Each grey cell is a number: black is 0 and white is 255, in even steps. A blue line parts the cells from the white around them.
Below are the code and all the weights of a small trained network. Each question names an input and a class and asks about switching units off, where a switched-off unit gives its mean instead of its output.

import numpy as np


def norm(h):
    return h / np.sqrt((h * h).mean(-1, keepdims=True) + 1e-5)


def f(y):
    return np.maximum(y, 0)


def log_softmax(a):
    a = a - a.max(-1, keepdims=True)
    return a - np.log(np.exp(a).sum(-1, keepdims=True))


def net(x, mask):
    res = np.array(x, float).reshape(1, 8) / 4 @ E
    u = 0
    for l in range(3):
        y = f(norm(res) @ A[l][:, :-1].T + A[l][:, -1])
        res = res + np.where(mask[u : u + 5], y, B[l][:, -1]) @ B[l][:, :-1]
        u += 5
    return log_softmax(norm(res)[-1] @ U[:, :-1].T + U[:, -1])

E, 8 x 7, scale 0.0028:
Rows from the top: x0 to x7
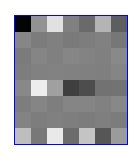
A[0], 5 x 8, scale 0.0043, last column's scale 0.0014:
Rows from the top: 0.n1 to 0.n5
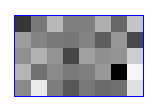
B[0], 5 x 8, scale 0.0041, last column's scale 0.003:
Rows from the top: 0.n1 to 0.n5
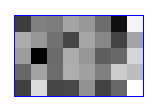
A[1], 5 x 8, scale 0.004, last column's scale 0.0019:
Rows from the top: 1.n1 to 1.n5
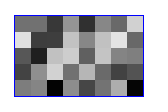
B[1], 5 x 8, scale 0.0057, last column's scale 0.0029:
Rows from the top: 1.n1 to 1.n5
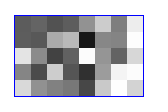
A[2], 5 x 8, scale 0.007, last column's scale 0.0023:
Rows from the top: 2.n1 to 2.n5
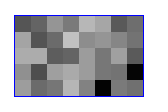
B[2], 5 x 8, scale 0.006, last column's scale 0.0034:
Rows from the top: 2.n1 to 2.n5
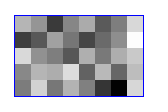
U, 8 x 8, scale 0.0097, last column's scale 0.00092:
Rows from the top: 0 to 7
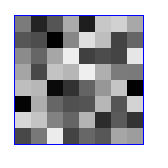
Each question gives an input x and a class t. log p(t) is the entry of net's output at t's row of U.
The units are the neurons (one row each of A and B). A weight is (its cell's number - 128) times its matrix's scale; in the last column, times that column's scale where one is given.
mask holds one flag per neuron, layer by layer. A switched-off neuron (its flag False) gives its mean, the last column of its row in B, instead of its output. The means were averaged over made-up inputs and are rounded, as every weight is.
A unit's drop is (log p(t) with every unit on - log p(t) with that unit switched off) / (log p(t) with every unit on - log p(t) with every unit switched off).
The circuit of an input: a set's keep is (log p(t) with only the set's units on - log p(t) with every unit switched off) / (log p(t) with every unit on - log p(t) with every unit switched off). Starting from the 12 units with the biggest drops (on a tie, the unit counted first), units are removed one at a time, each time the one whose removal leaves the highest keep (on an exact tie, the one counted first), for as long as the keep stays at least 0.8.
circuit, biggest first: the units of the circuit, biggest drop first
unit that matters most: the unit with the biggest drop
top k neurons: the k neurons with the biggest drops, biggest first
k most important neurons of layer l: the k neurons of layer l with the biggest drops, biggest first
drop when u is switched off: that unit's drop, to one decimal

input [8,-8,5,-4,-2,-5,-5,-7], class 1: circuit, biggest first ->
(1.n3; 2.n1; 0.n5)
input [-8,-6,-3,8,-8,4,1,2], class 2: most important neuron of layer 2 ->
(2.n5)
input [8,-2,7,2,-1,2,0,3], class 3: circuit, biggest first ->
(1.n3; 0.n5)
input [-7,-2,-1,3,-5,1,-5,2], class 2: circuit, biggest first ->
(2.n5; 1.n2)
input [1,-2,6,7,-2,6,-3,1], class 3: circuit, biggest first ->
(0.n5; 1.n3)
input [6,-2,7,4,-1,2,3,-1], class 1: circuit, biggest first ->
(1.n3; 2.n1)
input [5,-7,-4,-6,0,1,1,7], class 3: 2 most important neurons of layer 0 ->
(0.n5; 0.n3)
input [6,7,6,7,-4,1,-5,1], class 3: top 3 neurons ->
(1.n4; 0.n5; 1.n1)
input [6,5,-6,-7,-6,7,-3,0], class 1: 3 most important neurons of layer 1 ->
(1.n3; 1.n2; 1.n5)
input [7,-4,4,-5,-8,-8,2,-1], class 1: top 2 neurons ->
(2.n1; 1.n3)
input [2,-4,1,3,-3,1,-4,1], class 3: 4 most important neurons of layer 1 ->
(1.n4; 1.n1; 1.n3; 1.n2)
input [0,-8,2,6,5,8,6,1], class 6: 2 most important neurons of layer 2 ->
(2.n2; 2.n3)
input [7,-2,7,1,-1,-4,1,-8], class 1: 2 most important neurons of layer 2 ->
(2.n1; 2.n2)
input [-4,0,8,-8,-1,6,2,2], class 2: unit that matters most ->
0.n5
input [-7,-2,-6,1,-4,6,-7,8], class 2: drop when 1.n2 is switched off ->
0.2
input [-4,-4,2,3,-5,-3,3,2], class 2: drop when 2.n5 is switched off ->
0.2
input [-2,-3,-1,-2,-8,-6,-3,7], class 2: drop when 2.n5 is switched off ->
0.1
